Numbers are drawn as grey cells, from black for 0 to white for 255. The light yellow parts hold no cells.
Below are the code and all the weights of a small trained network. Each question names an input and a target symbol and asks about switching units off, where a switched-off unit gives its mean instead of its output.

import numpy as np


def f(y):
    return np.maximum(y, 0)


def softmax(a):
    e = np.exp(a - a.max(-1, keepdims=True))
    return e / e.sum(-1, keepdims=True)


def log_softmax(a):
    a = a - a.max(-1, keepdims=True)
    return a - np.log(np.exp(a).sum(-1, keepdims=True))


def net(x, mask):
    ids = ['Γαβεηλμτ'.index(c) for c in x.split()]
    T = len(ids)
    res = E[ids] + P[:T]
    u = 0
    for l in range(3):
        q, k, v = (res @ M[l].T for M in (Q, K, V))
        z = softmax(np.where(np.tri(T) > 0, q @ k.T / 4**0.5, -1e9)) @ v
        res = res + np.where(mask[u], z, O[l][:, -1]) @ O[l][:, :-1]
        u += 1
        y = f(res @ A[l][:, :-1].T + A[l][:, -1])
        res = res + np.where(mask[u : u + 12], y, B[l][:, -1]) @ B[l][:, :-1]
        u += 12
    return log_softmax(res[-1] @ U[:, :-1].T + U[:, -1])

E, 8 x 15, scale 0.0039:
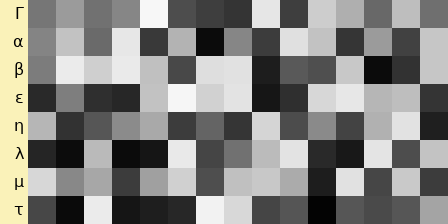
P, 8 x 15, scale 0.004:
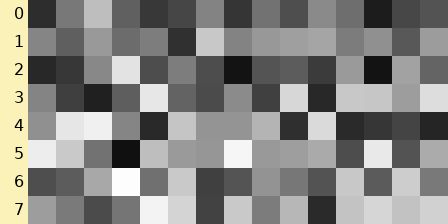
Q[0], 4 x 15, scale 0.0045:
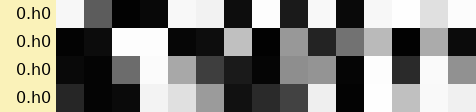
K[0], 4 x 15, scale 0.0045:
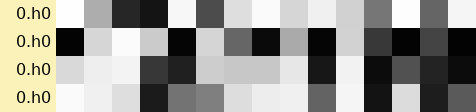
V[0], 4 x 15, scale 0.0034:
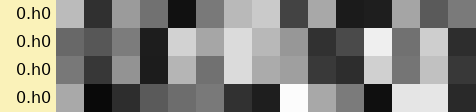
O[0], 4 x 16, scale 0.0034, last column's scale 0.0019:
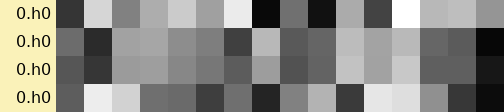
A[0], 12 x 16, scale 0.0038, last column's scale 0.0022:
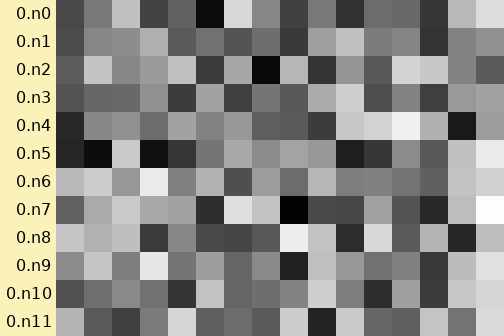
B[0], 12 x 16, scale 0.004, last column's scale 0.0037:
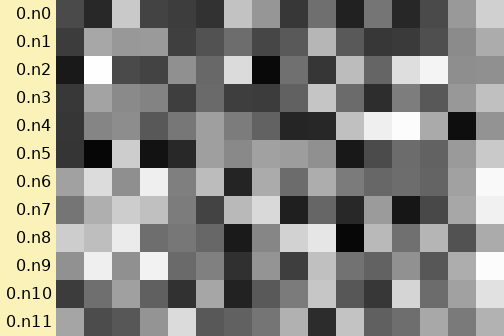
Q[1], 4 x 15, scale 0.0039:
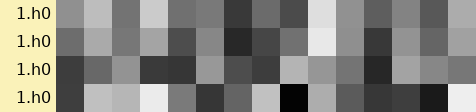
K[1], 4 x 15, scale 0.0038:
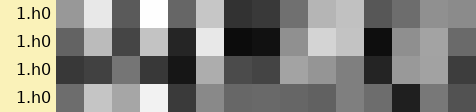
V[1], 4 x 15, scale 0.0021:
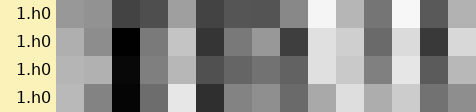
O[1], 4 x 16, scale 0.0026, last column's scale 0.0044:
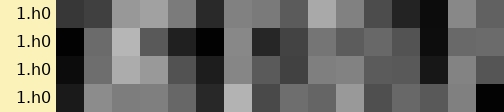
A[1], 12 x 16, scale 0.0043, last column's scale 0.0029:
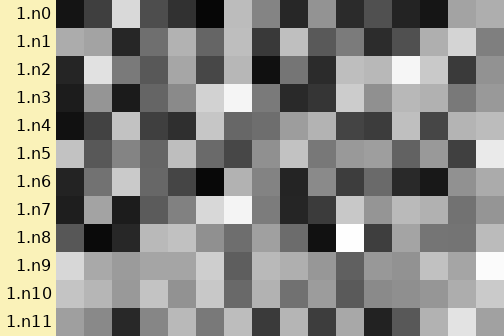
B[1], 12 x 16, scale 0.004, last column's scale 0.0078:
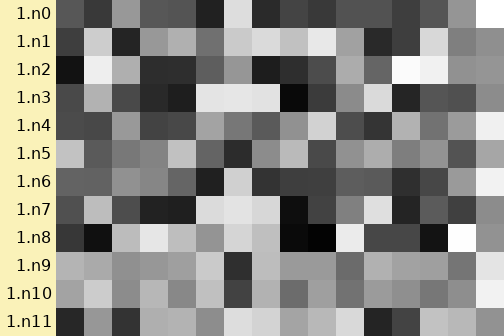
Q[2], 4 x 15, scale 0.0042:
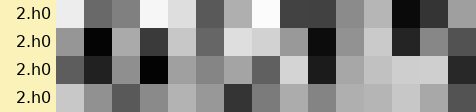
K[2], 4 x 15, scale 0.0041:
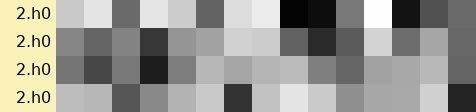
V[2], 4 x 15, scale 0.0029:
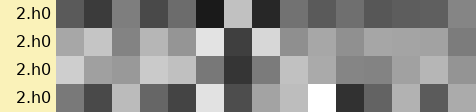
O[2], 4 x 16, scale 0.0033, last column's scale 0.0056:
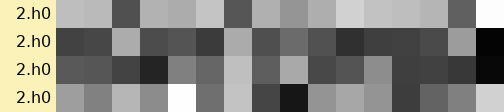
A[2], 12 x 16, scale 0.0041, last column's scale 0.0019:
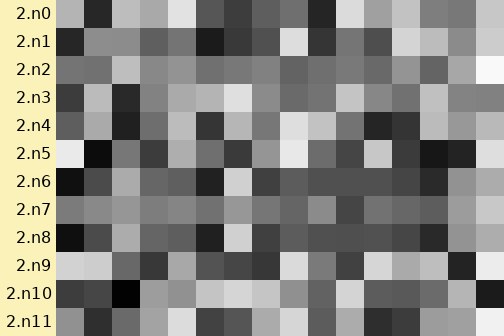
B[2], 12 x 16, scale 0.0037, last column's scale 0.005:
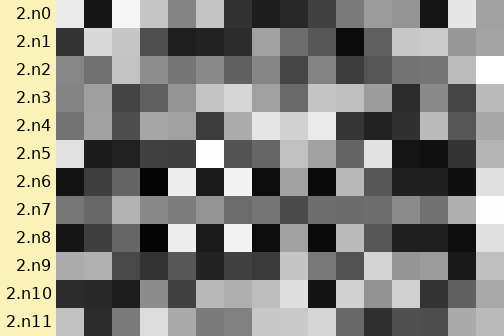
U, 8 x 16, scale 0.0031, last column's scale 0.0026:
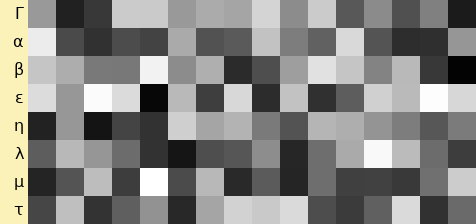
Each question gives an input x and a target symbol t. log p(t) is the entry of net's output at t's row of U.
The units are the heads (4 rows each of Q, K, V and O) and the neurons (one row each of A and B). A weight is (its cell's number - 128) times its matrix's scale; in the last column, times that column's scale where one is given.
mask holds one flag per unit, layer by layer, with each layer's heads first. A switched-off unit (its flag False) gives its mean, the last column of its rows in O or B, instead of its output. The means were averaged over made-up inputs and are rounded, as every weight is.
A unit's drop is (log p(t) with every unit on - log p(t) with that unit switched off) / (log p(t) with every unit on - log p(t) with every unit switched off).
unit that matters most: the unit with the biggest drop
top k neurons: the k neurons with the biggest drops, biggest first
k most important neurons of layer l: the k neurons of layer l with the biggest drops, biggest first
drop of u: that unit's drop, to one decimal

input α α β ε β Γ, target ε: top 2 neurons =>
(1.n8 0.n4)
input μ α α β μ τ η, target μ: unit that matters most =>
2.h0
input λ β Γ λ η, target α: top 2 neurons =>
(2.n5 0.n8)
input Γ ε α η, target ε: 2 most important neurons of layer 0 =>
(0.n4 0.n11)
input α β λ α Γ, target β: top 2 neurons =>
(1.n2 0.n2)
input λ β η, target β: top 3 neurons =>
(1.n2 0.n2 1.n4)
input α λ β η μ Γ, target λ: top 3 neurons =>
(0.n8 1.n2 1.n0)
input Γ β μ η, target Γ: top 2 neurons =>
(1.n8 0.n11)
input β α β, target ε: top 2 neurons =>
(0.n7 1.n0)
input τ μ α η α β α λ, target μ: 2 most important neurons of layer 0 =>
(0.n5 0.n10)
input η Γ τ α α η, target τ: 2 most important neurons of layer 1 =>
(1.n1 1.n11)
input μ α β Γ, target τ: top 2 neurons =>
(1.n1 2.n4)
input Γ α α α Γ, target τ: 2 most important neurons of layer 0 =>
(0.n2 0.n11)
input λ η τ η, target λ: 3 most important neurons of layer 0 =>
(0.n8 0.n0 0.n11)
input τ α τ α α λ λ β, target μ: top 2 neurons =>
(0.n7 1.n4)
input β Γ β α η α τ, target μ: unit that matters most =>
0.n5
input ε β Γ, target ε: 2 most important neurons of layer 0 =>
(0.n4 0.n8)
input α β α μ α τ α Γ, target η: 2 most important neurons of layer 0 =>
(0.n2 0.n4)
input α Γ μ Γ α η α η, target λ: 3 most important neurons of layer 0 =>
(0.n2 0.n4 0.n8)
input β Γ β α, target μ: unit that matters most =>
1.h0
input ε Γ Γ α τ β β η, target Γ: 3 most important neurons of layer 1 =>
(1.n8 1.n11 1.n1)
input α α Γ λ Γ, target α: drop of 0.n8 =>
0.2
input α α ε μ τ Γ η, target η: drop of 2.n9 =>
0.0
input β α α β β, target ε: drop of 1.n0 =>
0.1
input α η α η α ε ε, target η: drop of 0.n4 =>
0.1
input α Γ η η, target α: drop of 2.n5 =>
0.3
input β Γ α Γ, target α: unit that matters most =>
0.h0
